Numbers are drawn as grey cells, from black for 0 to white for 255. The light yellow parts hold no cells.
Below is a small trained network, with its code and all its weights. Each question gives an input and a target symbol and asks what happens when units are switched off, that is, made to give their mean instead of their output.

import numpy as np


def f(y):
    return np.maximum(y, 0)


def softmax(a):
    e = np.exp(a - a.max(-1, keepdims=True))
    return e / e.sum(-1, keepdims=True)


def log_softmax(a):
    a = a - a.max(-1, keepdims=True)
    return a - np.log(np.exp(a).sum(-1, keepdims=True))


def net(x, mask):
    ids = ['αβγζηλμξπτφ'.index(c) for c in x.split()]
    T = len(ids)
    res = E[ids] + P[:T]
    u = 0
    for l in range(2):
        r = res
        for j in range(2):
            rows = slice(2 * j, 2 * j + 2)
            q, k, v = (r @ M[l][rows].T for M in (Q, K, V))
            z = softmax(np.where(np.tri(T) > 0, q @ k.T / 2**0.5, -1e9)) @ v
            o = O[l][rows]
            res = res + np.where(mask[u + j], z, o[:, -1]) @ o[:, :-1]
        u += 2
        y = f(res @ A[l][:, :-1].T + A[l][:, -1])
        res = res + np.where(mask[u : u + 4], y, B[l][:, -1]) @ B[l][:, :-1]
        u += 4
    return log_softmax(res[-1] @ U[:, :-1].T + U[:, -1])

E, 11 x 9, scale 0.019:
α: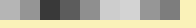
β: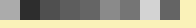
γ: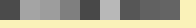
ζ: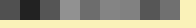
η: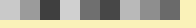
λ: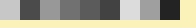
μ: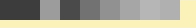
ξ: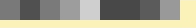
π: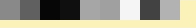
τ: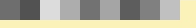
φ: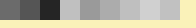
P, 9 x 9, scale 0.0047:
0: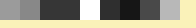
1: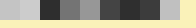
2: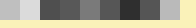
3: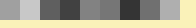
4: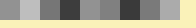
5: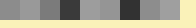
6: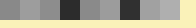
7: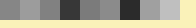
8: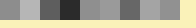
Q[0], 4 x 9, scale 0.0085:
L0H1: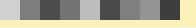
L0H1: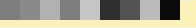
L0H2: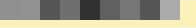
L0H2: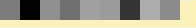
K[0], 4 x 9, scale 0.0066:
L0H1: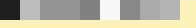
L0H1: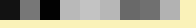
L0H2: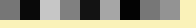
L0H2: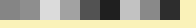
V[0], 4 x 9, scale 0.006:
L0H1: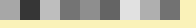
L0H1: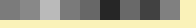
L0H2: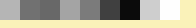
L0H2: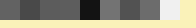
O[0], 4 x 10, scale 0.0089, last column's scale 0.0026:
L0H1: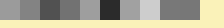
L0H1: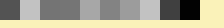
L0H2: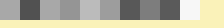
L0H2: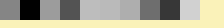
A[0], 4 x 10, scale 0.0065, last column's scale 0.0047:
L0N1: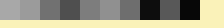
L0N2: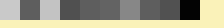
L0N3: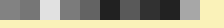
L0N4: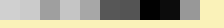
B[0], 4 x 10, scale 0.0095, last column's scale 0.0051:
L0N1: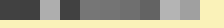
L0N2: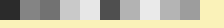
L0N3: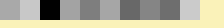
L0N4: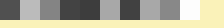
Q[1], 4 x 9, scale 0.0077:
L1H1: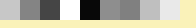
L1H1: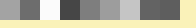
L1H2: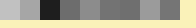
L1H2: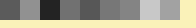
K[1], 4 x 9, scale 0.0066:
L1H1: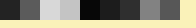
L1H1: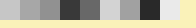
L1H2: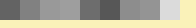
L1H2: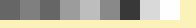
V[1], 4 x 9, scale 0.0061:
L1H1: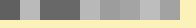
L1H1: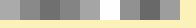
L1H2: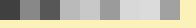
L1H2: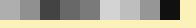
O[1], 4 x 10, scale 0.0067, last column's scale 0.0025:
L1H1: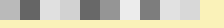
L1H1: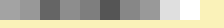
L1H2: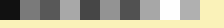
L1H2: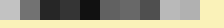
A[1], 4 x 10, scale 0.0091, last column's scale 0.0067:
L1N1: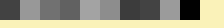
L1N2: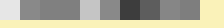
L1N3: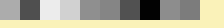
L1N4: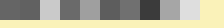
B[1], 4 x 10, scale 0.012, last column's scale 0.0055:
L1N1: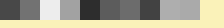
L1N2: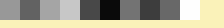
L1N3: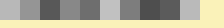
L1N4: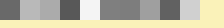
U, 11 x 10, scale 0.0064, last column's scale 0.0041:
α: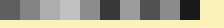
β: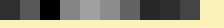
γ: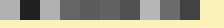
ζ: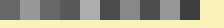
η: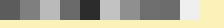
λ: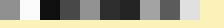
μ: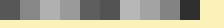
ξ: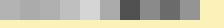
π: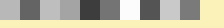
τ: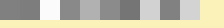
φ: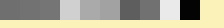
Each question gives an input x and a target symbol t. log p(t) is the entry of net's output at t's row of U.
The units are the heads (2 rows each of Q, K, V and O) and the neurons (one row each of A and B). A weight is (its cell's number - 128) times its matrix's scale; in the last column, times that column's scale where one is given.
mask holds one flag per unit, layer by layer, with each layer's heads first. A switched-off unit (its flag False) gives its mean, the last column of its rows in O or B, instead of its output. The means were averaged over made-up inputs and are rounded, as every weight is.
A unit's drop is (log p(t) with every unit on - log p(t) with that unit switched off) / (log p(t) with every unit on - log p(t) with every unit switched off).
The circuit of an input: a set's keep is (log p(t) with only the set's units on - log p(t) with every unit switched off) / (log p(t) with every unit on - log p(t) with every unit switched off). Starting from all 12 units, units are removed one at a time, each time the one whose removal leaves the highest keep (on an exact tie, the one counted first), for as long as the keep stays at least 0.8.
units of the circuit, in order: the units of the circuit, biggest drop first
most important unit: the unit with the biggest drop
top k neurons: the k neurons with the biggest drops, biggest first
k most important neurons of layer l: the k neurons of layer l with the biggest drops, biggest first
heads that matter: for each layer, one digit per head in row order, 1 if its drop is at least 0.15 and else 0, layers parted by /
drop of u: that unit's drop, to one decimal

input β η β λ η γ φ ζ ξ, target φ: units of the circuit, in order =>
[L1H2, L0H2, L0H1]
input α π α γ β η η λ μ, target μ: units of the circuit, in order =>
[L0H1, L0H2, L1H2]
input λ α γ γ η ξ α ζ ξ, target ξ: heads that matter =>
11 / 11
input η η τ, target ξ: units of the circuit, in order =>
[L1N3, L1N4]
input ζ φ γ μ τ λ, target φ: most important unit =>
L0N2
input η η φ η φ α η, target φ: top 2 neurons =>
[L0N4, L1N2]
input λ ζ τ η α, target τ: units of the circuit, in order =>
[L1H2, L0H2]
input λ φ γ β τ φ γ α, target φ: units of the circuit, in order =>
[L1H2, L0H1]
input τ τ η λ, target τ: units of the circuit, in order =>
[L0N2, L1H2]
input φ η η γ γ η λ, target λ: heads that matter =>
01 / 00
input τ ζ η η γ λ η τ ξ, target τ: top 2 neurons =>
[L1N4, L1N1]
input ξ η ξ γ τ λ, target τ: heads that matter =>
00 / 11
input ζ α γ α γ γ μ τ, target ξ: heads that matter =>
00 / 00
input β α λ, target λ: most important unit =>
L0N3
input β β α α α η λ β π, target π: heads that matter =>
10 / 10
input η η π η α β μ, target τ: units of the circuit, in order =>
[L1N4, L0N3]
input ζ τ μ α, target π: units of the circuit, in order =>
[L0H2, L1H1, L0N3, L1N4]
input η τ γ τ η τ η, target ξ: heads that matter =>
01 / 01
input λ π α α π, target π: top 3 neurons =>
[L0N3, L1N4, L0N4]
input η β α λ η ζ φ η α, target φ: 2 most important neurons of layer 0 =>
[L0N4, L0N3]
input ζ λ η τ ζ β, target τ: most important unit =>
L1H2
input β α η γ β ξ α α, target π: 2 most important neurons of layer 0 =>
[L0N4, L0N3]
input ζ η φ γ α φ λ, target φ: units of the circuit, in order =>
[L1H2, L0N2, L0N3, L0H1]
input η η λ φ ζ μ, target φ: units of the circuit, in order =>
[L1H2, L0H1]
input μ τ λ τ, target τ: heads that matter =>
10 / 11
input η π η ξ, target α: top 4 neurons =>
[L1N2, L1N1, L0N3, L0N2]
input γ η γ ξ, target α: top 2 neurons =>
[L1N2, L1N1]
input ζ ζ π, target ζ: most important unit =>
L1N4
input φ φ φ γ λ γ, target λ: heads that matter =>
11 / 00
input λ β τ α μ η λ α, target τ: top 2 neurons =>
[L0N3, L1N2]
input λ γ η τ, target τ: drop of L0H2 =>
0.3
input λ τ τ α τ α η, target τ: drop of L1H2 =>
0.5
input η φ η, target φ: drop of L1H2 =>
0.7
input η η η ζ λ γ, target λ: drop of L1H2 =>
0.2
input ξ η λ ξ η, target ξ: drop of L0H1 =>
0.0
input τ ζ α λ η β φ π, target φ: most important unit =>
L1H2
